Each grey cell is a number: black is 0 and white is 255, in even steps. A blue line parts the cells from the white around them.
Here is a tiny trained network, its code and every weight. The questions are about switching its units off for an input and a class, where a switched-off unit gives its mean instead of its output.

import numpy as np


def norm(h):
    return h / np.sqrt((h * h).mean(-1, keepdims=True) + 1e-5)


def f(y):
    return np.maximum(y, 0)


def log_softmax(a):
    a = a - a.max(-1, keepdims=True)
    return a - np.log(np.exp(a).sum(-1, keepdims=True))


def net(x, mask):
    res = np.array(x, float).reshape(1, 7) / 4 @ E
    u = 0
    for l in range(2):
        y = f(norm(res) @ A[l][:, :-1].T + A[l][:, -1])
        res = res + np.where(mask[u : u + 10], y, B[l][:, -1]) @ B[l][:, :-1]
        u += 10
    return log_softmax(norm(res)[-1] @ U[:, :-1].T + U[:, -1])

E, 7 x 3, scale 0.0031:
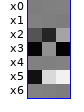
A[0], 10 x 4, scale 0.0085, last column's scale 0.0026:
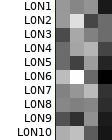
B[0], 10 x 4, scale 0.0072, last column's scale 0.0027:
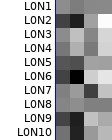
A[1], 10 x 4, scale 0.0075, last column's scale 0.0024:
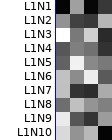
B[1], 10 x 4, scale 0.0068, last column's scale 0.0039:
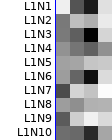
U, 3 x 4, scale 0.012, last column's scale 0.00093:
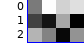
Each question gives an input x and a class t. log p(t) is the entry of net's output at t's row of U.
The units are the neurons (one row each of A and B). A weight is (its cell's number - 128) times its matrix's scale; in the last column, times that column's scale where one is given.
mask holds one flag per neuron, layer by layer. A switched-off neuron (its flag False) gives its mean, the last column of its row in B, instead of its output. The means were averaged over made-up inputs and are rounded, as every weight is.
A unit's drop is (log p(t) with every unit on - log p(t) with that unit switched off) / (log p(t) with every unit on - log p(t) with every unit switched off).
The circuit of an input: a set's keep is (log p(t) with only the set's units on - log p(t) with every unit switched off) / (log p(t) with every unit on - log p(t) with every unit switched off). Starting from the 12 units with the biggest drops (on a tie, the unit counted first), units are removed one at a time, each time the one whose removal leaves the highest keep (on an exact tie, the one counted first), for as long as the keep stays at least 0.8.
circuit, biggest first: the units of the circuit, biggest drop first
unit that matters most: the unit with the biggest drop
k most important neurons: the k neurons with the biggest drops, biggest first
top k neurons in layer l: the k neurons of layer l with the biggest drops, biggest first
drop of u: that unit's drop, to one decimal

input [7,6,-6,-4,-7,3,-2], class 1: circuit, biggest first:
[L0N6]
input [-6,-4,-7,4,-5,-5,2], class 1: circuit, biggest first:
[L0N2, L0N6]
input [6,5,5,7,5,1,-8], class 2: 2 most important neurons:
[L1N1, L0N6]
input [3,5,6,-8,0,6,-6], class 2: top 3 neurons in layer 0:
[L0N2, L0N6, L0N7]
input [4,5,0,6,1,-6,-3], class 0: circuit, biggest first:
[L1N7, L1N2]
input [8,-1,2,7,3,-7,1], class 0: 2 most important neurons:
[L1N7, L1N9]
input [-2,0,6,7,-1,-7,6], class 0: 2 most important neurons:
[L1N7, L1N2]
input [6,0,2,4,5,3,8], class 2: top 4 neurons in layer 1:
[L1N1, L1N7, L1N9, L1N2]
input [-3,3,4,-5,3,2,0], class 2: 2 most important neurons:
[L0N2, L0N6]
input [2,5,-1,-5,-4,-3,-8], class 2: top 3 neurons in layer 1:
[L1N3, L1N6, L1N10]
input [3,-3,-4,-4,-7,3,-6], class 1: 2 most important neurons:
[L0N6, L1N1]
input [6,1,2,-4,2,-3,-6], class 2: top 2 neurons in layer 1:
[L1N3, L1N6]
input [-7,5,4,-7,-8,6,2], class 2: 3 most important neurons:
[L1N6, L1N7, L1N9]
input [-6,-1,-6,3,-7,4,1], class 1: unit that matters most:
L0N2
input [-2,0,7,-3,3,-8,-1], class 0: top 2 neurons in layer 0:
[L0N6, L0N2]
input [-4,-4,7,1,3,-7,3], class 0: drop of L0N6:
0.2
